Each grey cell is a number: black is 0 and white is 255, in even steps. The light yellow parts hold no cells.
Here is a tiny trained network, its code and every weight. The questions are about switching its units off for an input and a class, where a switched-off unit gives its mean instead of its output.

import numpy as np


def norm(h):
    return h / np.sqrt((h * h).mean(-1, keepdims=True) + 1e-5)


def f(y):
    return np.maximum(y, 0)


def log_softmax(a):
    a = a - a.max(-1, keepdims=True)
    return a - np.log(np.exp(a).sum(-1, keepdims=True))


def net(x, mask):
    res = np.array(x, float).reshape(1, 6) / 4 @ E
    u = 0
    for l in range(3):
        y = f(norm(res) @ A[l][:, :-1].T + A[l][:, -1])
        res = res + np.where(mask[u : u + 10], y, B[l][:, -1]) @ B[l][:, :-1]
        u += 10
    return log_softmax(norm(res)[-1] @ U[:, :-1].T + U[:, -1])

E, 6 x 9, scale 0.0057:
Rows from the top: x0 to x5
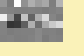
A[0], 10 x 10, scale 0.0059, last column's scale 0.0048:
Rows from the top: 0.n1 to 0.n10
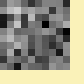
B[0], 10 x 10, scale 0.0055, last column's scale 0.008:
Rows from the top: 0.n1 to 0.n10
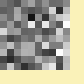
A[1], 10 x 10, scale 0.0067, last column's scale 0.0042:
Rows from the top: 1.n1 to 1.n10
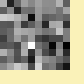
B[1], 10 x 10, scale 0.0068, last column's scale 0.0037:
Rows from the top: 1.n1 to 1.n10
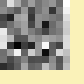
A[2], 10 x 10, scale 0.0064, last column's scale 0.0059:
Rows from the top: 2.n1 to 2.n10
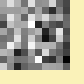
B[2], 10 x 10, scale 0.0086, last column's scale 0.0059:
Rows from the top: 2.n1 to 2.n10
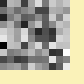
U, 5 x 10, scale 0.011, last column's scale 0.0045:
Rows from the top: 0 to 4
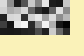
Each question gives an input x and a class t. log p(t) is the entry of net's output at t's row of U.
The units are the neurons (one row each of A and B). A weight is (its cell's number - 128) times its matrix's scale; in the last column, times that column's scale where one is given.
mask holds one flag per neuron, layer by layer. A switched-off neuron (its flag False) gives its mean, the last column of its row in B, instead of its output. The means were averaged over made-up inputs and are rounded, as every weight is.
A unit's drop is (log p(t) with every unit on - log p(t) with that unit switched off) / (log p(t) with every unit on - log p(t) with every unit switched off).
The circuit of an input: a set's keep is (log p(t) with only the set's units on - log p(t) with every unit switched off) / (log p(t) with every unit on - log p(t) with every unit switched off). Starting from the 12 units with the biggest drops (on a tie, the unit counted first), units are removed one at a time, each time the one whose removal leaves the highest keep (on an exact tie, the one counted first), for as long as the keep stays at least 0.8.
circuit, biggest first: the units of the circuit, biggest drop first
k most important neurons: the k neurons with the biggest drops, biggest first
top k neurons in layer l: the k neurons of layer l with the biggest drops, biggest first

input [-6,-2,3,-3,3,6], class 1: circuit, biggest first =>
(0.n8)
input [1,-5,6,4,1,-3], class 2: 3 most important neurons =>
(1.n1; 1.n7; 0.n9)
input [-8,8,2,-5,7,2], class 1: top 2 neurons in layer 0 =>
(0.n8; 0.n4)
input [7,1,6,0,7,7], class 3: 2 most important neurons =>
(0.n4; 1.n3)
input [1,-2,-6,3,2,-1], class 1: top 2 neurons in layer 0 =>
(0.n3; 0.n10)
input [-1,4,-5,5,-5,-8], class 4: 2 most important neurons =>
(0.n3; 0.n8)
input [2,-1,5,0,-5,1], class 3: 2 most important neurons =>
(0.n4; 0.n8)
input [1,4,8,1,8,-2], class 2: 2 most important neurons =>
(0.n3; 0.n10)
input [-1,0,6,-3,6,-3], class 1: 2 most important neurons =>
(0.n4; 1.n8)
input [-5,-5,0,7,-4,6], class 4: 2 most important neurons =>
(0.n4; 0.n7)
